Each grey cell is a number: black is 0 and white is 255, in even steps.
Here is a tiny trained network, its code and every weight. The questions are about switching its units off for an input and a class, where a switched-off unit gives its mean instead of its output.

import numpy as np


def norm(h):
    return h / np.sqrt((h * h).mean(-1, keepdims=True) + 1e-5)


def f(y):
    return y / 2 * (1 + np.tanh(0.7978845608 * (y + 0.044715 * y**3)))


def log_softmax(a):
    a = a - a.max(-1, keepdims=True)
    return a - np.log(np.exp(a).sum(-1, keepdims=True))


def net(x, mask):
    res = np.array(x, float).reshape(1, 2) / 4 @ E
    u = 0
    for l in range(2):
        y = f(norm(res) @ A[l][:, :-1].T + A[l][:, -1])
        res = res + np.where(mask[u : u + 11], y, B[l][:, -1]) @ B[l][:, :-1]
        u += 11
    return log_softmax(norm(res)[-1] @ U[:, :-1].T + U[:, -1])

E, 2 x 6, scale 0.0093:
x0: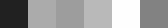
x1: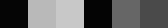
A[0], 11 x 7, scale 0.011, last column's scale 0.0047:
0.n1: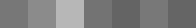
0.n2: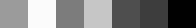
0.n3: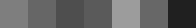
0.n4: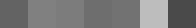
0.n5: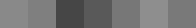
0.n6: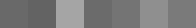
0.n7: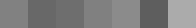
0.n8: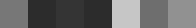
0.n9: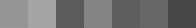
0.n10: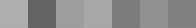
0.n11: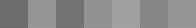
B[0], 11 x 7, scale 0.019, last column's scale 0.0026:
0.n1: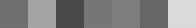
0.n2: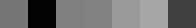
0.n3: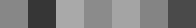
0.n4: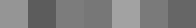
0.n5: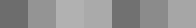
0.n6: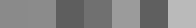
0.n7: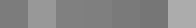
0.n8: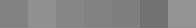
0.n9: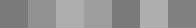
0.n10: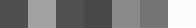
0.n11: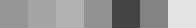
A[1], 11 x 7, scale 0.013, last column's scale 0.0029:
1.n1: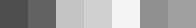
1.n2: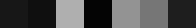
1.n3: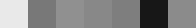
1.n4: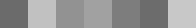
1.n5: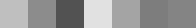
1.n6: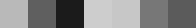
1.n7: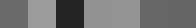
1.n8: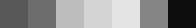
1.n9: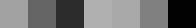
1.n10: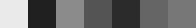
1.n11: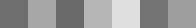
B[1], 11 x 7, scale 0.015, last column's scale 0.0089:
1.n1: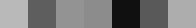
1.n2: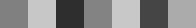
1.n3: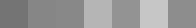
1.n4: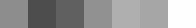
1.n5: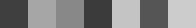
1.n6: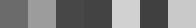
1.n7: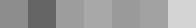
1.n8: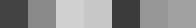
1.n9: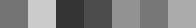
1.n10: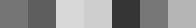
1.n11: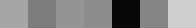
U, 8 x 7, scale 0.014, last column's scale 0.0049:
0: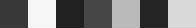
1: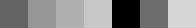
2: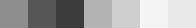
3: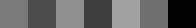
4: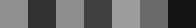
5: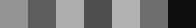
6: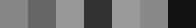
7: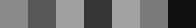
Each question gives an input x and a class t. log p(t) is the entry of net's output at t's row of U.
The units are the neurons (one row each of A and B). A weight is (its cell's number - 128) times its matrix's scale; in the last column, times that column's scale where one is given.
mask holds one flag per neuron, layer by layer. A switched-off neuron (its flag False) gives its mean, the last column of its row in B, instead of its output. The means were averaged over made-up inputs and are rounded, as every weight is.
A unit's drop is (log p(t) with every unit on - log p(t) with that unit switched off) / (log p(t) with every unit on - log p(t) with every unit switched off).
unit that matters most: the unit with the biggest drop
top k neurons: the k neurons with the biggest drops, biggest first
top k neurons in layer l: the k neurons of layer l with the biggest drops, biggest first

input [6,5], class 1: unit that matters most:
0.n10
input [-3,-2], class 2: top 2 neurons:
(0.n10, 1.n11)
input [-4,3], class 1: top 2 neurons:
(0.n10, 1.n6)
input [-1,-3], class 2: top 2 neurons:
(0.n10, 1.n7)
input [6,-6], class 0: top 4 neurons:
(1.n6, 1.n5, 0.n5, 1.n9)
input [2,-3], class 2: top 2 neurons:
(0.n10, 0.n11)
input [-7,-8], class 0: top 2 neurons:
(1.n6, 0.n11)
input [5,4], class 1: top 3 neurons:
(0.n10, 1.n6, 1.n5)
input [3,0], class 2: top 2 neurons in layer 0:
(0.n11, 0.n5)
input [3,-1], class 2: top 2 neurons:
(0.n11, 1.n4)
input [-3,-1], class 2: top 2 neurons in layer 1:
(1.n5, 1.n11)
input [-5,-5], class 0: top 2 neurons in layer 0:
(0.n11, 0.n10)
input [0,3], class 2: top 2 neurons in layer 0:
(0.n10, 0.n1)
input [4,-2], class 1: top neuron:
(0.n1)
